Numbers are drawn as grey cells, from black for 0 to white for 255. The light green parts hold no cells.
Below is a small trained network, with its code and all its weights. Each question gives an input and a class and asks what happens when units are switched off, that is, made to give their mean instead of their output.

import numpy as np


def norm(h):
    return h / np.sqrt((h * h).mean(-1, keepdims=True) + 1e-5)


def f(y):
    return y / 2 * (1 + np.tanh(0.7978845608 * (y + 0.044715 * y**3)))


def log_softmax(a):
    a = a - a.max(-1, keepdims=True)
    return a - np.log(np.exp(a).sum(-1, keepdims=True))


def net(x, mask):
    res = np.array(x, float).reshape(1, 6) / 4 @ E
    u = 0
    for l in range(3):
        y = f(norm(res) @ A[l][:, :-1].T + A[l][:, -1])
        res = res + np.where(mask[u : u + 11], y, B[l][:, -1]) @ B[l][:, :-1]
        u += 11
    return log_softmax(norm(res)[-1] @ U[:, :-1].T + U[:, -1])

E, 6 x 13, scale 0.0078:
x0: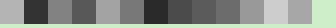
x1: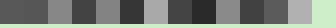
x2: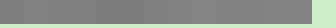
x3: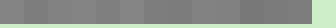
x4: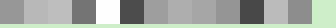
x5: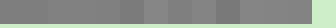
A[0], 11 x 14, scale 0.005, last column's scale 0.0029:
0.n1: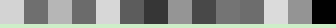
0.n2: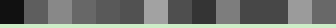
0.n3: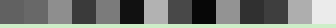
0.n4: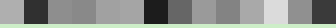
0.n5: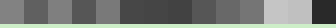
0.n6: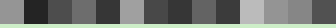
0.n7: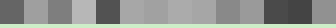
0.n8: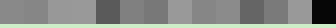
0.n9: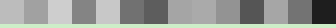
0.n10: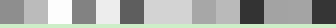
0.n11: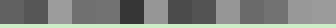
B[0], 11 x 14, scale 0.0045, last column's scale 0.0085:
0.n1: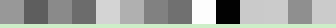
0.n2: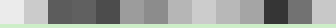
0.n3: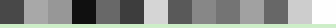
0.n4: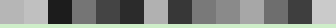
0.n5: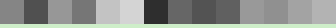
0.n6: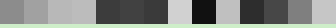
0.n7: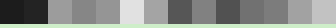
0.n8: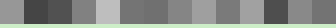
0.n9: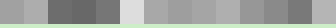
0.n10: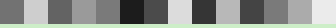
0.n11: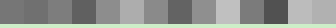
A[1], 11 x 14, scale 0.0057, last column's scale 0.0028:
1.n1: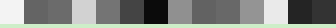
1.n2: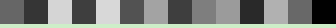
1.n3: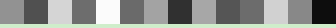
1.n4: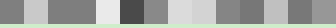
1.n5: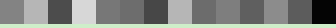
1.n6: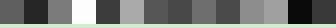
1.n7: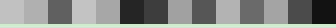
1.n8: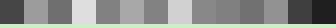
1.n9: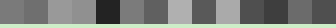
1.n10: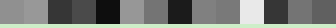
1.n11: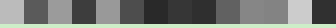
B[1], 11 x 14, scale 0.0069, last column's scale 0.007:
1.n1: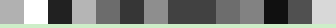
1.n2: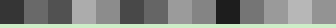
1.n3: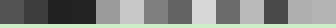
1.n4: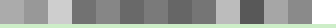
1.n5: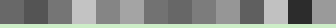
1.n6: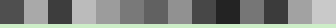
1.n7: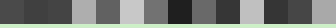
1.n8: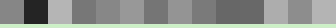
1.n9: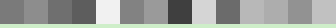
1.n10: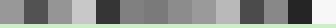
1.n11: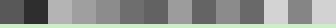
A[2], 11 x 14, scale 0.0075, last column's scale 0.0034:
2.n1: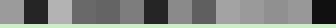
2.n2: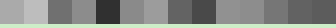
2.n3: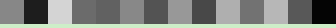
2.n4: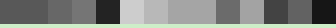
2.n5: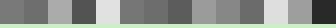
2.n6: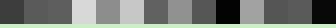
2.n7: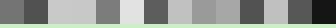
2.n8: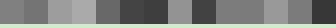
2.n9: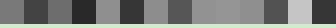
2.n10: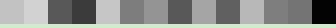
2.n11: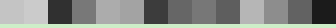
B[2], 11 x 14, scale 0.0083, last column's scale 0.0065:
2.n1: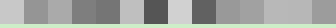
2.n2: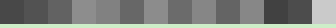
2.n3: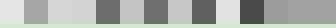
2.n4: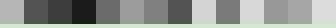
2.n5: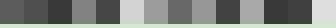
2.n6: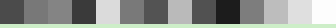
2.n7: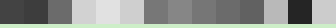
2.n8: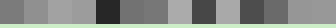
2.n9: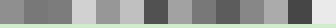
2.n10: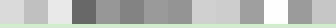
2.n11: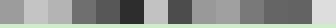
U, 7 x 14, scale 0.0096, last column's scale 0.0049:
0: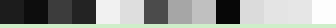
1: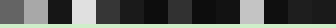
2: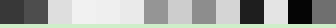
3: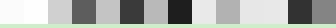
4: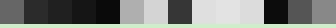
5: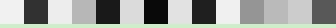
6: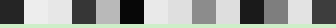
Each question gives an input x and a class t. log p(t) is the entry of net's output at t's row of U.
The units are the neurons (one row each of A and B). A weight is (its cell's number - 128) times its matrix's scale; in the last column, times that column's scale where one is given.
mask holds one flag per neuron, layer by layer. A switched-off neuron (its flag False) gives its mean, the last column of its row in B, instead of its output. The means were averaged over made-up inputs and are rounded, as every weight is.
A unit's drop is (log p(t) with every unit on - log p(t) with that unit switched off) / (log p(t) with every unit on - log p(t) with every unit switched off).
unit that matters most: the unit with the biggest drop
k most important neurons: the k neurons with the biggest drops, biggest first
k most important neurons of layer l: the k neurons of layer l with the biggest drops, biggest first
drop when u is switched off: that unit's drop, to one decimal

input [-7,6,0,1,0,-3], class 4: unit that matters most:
0.n2
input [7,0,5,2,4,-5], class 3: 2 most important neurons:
0.n4, 1.n1
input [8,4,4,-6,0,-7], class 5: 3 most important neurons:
1.n11, 0.n6, 2.n3
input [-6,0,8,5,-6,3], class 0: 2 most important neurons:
0.n3, 2.n6
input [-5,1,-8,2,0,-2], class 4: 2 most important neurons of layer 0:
0.n7, 0.n6
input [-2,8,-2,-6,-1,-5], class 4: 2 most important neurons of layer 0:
0.n2, 0.n10
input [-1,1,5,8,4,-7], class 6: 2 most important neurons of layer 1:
1.n10, 1.n11
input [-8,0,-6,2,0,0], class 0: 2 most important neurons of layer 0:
0.n7, 0.n3
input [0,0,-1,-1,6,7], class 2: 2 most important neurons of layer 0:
0.n3, 0.n10
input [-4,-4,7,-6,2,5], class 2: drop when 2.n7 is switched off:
0.2
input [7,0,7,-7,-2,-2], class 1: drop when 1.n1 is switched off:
1.6
